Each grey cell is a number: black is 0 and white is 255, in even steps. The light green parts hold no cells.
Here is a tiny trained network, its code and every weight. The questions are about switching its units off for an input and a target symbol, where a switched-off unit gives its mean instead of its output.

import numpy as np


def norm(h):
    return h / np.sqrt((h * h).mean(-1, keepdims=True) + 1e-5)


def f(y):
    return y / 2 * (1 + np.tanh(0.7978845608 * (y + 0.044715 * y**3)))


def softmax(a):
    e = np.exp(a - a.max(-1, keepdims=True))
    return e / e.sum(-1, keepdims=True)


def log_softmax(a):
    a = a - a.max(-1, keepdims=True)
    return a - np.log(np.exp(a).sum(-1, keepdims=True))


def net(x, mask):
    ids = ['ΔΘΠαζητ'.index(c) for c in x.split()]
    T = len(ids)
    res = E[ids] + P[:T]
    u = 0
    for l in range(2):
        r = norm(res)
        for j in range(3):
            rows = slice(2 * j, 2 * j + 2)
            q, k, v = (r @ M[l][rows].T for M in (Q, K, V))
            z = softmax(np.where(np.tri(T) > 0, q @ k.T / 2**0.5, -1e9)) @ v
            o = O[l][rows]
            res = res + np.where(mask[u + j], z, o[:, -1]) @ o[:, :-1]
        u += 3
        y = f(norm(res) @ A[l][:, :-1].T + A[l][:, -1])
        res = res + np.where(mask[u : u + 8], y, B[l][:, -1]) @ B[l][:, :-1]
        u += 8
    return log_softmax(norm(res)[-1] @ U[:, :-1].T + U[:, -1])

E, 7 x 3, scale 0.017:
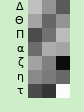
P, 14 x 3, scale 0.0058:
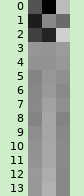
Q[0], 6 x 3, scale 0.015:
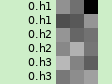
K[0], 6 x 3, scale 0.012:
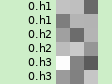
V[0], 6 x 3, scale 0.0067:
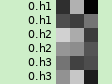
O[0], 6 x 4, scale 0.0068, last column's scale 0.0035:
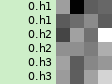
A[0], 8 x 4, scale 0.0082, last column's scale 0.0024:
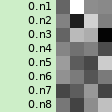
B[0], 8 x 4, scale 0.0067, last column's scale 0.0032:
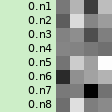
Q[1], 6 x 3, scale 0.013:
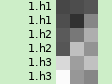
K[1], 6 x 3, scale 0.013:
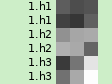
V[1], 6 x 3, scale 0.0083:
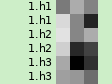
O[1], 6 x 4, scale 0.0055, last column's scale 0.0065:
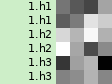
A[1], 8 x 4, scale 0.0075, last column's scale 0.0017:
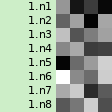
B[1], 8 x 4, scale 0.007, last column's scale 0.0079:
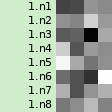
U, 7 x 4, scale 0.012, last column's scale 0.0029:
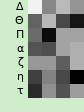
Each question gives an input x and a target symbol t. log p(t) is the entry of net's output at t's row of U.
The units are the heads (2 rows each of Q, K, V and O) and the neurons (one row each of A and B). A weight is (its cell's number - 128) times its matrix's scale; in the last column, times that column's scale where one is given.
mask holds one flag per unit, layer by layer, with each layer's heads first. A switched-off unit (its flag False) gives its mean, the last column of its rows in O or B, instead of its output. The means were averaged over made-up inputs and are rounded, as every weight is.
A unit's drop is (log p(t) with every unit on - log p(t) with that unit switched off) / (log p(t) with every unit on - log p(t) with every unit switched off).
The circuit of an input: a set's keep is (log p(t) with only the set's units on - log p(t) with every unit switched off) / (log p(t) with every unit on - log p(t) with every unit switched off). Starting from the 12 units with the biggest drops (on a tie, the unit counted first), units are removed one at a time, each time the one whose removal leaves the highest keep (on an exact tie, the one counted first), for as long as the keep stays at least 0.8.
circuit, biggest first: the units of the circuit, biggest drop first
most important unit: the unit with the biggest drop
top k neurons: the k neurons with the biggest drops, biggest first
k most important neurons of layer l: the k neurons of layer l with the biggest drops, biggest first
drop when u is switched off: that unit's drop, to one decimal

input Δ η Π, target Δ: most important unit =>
1.n5
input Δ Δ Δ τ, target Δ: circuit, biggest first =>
1.n5, 1.n6
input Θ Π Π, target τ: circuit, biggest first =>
0.n2, 1.h1
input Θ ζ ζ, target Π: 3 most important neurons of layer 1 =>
1.n1, 1.n6, 1.n2
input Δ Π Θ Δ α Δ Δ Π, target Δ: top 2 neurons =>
1.n6, 1.n5
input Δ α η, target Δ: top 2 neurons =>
0.n2, 0.n8
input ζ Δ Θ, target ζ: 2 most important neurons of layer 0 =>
0.n6, 0.n2
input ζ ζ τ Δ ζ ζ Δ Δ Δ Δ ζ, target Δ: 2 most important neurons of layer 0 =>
0.n6, 0.n5
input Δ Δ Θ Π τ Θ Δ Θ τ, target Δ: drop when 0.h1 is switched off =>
-0.2
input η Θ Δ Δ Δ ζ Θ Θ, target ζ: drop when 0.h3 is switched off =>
0.0
